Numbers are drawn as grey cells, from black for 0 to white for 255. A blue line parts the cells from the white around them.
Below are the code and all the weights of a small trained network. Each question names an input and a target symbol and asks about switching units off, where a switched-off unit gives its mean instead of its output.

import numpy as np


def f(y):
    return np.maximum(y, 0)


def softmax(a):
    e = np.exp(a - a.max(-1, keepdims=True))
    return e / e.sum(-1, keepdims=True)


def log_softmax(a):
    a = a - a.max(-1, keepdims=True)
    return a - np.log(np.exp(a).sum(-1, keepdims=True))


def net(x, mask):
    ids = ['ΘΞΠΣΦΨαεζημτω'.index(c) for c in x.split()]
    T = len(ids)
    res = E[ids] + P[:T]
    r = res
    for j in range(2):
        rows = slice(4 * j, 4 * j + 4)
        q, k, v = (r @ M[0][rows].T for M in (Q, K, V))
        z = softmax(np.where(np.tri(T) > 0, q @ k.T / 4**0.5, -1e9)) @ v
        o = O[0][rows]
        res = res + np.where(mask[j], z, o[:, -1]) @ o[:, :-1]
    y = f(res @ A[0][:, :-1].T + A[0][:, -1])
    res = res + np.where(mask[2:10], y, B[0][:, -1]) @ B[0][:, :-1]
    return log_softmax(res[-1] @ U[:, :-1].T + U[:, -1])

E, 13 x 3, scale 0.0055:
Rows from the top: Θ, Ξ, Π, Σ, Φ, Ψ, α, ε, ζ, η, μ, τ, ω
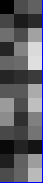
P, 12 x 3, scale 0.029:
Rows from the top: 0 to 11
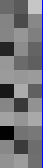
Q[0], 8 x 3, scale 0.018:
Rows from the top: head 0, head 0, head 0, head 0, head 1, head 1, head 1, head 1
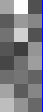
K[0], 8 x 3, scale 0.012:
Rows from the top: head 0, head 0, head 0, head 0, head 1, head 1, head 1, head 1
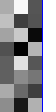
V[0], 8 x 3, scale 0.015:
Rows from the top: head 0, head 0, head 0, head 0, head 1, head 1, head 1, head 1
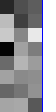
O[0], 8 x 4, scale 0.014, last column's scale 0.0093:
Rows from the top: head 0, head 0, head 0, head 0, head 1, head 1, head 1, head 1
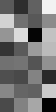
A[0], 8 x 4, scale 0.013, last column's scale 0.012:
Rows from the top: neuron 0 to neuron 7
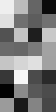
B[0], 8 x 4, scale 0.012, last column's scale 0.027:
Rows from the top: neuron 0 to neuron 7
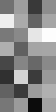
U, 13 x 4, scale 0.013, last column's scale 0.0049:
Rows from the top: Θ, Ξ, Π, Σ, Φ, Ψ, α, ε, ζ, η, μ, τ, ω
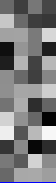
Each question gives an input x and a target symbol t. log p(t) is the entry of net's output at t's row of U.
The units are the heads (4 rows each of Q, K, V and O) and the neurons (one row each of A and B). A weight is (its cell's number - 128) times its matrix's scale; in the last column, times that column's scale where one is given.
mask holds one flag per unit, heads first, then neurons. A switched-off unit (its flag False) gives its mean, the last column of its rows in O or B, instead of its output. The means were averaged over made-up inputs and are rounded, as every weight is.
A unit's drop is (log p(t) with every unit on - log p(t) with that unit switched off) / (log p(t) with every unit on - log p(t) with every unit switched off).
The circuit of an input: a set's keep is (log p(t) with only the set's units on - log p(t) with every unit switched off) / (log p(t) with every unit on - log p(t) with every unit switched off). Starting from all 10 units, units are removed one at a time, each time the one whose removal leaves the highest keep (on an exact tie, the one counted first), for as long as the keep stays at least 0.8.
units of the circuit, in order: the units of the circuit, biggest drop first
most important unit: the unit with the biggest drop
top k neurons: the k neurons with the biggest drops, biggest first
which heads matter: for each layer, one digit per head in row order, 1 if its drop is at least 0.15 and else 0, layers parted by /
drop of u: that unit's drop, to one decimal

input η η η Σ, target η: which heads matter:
10
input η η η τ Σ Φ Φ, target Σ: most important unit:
neuron 5
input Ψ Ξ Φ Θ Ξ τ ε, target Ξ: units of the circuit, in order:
head 0; neuron 2
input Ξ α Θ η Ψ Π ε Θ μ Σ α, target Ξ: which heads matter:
00
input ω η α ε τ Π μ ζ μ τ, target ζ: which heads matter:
10
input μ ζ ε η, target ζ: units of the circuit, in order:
head 0; neuron 1
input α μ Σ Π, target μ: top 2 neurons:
neuron 7; neuron 2
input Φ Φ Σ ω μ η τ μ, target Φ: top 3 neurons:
neuron 5; neuron 2; neuron 0
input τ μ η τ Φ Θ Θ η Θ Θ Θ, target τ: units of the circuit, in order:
head 0; neuron 2; neuron 6
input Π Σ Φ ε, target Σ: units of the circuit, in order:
neuron 5; neuron 2; neuron 6
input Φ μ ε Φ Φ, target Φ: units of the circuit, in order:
head 0; neuron 5
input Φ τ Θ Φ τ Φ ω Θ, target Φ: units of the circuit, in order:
neuron 5; head 0
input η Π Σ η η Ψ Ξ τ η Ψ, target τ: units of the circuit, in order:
neuron 2; neuron 6
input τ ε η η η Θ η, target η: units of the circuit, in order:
head 0
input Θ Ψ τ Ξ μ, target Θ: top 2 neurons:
neuron 7; neuron 6
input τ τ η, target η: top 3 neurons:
neuron 5; neuron 7; neuron 0
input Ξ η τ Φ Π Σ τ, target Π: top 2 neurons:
neuron 2; neuron 1
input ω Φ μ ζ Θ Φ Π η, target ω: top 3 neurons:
neuron 2; neuron 5; neuron 7
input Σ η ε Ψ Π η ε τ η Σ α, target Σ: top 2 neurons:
neuron 5; neuron 2
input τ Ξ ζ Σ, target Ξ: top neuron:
neuron 7
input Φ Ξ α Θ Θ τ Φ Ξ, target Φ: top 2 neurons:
neuron 5; neuron 2
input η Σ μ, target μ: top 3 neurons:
neuron 2; neuron 7; neuron 1
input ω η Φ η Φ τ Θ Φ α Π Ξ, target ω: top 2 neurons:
neuron 2; neuron 5
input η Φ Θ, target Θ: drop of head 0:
1.0
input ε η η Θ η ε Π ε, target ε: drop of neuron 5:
0.4
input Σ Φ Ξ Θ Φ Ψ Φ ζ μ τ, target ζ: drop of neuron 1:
0.3
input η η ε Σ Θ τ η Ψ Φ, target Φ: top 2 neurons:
neuron 2; neuron 4
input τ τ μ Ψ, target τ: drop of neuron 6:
0.0
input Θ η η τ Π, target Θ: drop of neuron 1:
0.1
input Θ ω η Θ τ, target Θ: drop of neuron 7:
0.2
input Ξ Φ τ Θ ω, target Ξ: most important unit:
neuron 7
